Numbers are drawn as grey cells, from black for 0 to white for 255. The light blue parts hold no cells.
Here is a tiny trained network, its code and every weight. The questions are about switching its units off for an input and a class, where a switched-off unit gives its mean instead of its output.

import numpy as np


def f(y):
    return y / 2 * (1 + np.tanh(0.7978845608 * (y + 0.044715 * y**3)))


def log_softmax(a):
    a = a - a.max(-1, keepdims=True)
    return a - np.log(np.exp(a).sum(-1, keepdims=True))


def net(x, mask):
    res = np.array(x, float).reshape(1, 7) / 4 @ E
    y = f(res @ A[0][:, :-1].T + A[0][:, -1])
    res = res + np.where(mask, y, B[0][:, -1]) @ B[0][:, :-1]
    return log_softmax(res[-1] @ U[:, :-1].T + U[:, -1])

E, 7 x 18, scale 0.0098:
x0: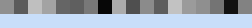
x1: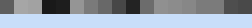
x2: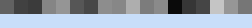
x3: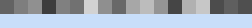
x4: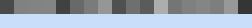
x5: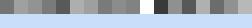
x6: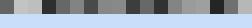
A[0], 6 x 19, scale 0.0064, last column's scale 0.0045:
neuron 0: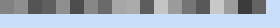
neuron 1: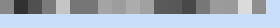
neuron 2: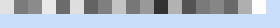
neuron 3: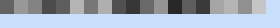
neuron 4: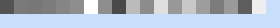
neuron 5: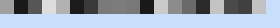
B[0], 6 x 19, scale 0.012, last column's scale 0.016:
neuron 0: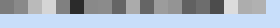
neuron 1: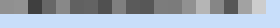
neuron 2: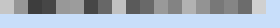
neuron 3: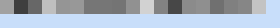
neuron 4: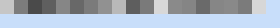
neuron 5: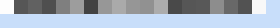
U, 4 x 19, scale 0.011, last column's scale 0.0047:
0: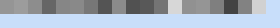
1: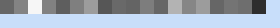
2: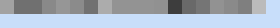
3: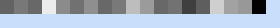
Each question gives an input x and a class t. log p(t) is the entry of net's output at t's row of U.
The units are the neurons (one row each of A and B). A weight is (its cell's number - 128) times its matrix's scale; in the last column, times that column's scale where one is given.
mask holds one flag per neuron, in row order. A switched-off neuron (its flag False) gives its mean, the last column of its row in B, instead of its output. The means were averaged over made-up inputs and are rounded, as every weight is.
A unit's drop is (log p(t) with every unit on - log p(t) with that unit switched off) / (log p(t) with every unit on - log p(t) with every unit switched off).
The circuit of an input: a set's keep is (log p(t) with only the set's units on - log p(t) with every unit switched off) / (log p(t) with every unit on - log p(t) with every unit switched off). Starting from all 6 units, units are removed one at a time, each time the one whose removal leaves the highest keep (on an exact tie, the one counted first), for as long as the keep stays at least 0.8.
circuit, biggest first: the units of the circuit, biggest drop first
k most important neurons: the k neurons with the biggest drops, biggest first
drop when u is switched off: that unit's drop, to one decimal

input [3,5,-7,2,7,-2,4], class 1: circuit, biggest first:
(neuron 2; neuron 5)
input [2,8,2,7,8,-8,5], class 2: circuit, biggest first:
(neuron 3)
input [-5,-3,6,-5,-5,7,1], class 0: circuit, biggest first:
(neuron 1; neuron 5)
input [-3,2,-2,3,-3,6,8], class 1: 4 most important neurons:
(neuron 5; neuron 4; neuron 1; neuron 2)
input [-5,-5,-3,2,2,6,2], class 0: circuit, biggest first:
(neuron 5; neuron 3)
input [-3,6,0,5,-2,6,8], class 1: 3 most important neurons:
(neuron 5; neuron 4; neuron 2)
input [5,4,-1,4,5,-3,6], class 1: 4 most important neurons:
(neuron 2; neuron 5; neuron 1; neuron 4)
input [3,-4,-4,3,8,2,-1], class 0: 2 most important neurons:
(neuron 5; neuron 3)
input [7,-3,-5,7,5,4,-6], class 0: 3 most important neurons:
(neuron 5; neuron 3; neuron 4)
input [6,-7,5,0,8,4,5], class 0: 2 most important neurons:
(neuron 5; neuron 3)
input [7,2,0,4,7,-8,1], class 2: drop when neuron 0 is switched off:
0.0
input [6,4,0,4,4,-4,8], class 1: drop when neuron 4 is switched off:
0.2
